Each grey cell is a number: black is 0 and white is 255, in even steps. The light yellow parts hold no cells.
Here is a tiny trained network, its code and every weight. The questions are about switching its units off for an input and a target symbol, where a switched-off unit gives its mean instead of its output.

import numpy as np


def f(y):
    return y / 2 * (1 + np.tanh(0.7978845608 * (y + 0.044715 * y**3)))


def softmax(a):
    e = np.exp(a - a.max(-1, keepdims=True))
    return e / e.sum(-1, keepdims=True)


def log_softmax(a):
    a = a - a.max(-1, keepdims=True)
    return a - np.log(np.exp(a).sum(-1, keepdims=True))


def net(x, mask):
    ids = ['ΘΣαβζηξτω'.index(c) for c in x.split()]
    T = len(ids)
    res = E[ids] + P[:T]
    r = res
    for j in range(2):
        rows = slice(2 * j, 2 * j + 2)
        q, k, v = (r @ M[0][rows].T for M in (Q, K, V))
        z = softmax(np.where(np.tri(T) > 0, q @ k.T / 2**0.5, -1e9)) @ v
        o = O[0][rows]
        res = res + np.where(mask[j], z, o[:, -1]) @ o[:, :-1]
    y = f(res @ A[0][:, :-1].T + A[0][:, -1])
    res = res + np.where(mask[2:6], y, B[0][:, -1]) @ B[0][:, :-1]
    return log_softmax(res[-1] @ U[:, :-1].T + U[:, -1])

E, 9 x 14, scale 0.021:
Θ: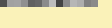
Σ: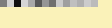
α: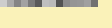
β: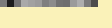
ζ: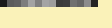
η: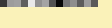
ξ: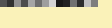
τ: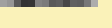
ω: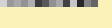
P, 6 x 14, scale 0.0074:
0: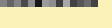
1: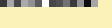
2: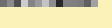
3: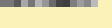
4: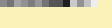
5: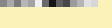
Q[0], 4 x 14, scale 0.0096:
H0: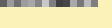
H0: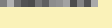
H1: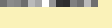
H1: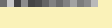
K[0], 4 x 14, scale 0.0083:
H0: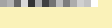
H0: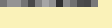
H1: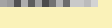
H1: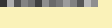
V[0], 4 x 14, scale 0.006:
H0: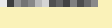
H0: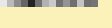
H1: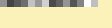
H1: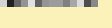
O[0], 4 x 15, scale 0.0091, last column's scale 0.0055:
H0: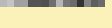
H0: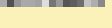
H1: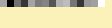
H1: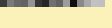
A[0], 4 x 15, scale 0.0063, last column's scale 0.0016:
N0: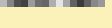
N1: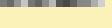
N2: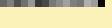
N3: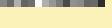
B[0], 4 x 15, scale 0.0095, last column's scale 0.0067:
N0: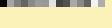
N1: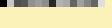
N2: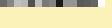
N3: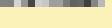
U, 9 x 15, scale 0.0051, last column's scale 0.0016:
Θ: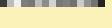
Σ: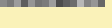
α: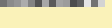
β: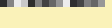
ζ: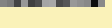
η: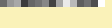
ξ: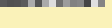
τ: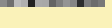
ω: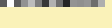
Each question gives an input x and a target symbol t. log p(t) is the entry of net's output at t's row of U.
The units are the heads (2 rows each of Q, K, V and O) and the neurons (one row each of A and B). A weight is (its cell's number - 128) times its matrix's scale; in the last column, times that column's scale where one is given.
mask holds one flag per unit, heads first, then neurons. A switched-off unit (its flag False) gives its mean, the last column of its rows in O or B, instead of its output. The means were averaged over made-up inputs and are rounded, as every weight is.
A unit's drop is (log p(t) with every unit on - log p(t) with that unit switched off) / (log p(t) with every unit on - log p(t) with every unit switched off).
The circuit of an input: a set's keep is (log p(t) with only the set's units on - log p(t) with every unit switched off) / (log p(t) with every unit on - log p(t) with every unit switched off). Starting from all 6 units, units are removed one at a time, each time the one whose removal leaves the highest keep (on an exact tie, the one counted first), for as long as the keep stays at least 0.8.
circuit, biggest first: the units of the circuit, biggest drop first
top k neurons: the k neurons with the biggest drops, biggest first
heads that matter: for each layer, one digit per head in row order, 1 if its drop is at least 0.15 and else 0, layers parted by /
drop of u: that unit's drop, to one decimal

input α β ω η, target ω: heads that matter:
01
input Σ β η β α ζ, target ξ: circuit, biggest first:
(H0, H1)
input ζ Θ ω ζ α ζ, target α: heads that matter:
10
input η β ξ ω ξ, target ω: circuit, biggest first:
(H1, H0)
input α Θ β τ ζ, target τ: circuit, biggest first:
(H1, N3)
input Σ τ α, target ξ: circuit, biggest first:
(H0)
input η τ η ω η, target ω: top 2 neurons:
(N3, N2)
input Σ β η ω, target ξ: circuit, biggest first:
(H1, N0)
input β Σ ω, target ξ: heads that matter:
01
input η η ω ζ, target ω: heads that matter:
01
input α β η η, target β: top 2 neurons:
(N2, N0)
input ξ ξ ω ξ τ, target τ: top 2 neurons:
(N3, N1)
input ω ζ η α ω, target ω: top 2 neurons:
(N0, N3)
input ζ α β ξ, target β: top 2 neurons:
(N2, N1)
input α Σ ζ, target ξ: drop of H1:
0.2
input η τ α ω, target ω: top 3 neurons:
(N0, N3, N2)
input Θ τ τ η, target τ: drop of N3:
0.2
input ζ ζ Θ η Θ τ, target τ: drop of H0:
0.1
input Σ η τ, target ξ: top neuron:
(N0)
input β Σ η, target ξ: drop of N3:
0.0
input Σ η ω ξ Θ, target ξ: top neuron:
(N3)
